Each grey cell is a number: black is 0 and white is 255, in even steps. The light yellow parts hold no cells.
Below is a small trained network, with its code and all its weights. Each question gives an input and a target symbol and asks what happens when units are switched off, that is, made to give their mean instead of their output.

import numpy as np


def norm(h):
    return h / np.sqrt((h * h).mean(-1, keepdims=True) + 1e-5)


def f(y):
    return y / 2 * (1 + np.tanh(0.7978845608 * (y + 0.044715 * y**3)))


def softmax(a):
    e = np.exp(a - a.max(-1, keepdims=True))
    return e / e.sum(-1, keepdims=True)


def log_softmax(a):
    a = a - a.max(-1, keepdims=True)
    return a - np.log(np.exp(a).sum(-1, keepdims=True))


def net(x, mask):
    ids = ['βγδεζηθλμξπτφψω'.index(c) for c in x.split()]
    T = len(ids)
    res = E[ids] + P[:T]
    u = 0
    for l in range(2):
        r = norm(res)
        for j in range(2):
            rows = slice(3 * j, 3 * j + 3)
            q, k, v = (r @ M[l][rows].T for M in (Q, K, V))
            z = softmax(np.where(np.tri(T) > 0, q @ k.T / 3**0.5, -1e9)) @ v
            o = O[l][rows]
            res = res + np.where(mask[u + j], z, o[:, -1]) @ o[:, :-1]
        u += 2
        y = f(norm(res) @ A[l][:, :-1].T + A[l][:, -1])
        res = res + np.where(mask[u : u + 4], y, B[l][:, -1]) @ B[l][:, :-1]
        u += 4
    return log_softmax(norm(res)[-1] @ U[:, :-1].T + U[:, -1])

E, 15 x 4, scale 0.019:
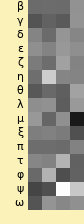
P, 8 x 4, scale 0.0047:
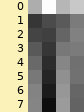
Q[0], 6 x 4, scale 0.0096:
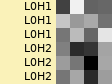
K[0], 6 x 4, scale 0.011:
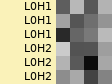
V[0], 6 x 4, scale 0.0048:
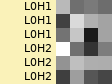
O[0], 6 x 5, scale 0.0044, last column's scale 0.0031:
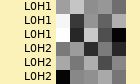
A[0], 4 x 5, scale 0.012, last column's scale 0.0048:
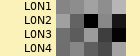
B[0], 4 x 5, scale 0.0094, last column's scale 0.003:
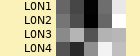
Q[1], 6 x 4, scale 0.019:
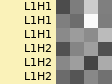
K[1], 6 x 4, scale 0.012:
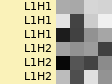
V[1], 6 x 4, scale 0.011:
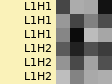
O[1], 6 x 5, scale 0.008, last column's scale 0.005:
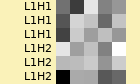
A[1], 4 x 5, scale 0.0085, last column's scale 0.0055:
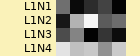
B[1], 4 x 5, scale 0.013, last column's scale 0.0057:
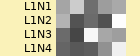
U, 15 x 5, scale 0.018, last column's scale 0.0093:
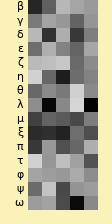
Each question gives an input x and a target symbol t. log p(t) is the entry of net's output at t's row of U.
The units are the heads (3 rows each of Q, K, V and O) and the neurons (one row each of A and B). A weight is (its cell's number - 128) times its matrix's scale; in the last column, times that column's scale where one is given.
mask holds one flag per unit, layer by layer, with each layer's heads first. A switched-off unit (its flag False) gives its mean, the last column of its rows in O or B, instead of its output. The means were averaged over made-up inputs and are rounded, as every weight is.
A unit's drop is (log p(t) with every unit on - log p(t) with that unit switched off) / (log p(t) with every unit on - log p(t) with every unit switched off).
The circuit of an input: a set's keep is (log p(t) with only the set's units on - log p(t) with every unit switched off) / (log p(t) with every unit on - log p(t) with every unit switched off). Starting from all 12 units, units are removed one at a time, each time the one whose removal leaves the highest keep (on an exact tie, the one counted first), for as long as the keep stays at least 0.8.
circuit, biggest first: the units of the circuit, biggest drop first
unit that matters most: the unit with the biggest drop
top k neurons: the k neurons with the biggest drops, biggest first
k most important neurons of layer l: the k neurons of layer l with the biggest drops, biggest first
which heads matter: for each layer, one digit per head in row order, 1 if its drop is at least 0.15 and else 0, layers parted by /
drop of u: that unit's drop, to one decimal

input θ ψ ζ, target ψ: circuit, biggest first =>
L1H1, L0H1
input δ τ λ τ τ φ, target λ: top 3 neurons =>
L0N4, L0N1, L1N2
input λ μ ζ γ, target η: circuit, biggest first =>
L1H2
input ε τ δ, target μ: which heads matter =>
11 / 01
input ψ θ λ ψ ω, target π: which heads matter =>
00 / 11
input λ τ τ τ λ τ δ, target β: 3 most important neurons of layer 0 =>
L0N3, L0N2, L0N1
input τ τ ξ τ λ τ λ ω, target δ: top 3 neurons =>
L1N2, L0N2, L0N1
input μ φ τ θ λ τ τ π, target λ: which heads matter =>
10 / 11
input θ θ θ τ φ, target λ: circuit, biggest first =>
L0N4, L0H1
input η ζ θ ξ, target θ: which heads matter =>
00 / 10
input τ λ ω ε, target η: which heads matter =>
11 / 11
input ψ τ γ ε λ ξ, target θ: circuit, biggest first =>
L0N4, L1H1, L0N2
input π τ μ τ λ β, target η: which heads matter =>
01 / 01
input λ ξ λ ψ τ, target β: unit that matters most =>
L1H2
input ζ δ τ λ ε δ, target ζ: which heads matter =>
01 / 11
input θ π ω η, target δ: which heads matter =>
10 / 10
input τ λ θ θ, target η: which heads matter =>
01 / 01
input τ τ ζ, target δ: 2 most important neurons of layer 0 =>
L0N1, L0N4
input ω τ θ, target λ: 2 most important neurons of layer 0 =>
L0N1, L0N3
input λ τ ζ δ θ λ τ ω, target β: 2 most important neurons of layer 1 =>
L1N3, L1N2
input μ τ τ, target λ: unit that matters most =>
L0H1
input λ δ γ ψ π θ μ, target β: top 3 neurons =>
L0N4, L1N3, L0N2
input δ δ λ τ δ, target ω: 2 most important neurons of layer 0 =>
L0N2, L0N4
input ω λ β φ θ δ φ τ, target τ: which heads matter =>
11 / 01
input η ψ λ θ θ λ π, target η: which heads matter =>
00 / 01
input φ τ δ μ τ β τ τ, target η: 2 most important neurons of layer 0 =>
L0N1, L0N2
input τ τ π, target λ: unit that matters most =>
L0N1
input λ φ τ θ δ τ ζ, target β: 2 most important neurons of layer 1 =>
L1N3, L1N2
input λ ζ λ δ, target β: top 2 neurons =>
L0N2, L1N3
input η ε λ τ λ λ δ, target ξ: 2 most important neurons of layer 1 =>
L1N2, L1N1
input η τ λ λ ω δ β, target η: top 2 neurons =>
L0N2, L1N3
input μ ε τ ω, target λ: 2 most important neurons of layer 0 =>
L0N4, L0N2
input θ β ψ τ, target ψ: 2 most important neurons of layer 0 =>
L0N2, L0N1
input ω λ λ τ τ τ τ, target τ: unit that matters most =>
L0N1
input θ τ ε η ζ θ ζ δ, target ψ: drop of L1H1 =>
0.9
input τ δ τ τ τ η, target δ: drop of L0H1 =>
0.2
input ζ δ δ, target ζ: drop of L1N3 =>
0.0
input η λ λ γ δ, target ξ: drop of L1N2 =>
0.1
